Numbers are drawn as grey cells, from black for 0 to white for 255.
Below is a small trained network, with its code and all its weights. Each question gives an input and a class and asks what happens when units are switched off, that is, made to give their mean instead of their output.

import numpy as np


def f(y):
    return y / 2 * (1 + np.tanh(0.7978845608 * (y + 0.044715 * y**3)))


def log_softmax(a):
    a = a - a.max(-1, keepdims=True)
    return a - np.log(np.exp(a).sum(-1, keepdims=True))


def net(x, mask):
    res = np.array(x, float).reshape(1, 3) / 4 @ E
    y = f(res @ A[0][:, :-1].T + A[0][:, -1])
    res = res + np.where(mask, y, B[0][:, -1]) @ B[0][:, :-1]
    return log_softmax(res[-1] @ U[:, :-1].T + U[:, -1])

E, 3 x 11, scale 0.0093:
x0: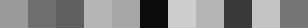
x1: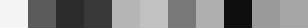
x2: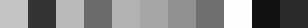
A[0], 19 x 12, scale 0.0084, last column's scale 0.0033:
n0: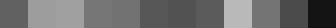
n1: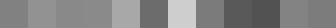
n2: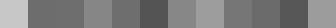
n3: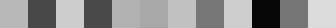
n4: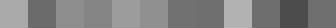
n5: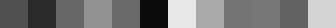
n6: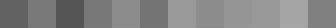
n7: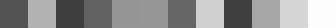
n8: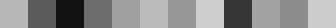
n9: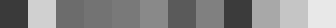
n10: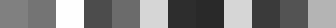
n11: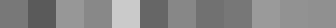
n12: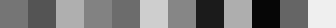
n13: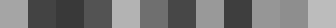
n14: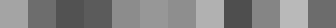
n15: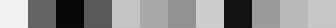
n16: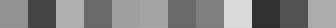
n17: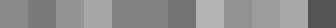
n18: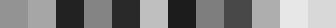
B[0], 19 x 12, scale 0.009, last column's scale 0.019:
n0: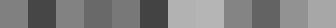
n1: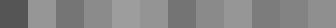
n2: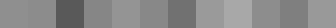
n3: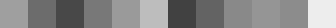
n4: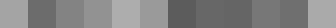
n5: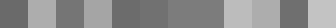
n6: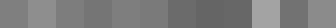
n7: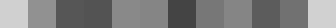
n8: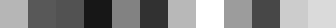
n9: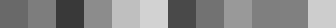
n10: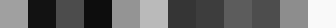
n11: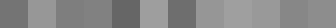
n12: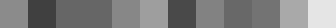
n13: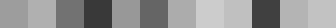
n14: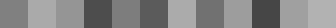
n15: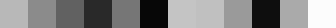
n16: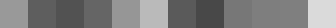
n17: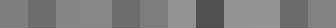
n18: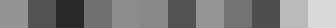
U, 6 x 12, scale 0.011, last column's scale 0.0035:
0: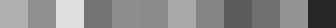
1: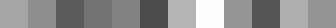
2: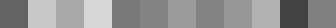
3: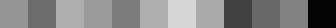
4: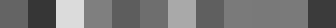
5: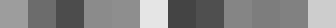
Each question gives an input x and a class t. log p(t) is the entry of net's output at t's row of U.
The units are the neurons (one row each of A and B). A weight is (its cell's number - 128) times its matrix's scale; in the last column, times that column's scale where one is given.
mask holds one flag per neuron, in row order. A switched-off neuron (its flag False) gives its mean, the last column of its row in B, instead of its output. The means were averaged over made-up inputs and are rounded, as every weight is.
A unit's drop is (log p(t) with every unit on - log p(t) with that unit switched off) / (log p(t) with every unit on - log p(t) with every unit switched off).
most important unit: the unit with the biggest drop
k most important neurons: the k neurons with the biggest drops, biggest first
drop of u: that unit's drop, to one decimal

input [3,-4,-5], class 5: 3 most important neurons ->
[n15 n8 n9]
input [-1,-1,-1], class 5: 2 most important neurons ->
[n15 n8]
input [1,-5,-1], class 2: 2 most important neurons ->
[n15 n8]
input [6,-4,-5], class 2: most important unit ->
n10
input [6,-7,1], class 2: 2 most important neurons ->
[n15 n8]
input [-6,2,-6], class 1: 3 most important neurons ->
[n10 n3 n16]
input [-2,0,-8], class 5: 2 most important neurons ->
[n9 n15]
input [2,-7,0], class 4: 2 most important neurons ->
[n15 n8]
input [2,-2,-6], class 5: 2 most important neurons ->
[n15 n8]
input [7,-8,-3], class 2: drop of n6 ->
0.0
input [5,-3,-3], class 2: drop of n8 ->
0.1
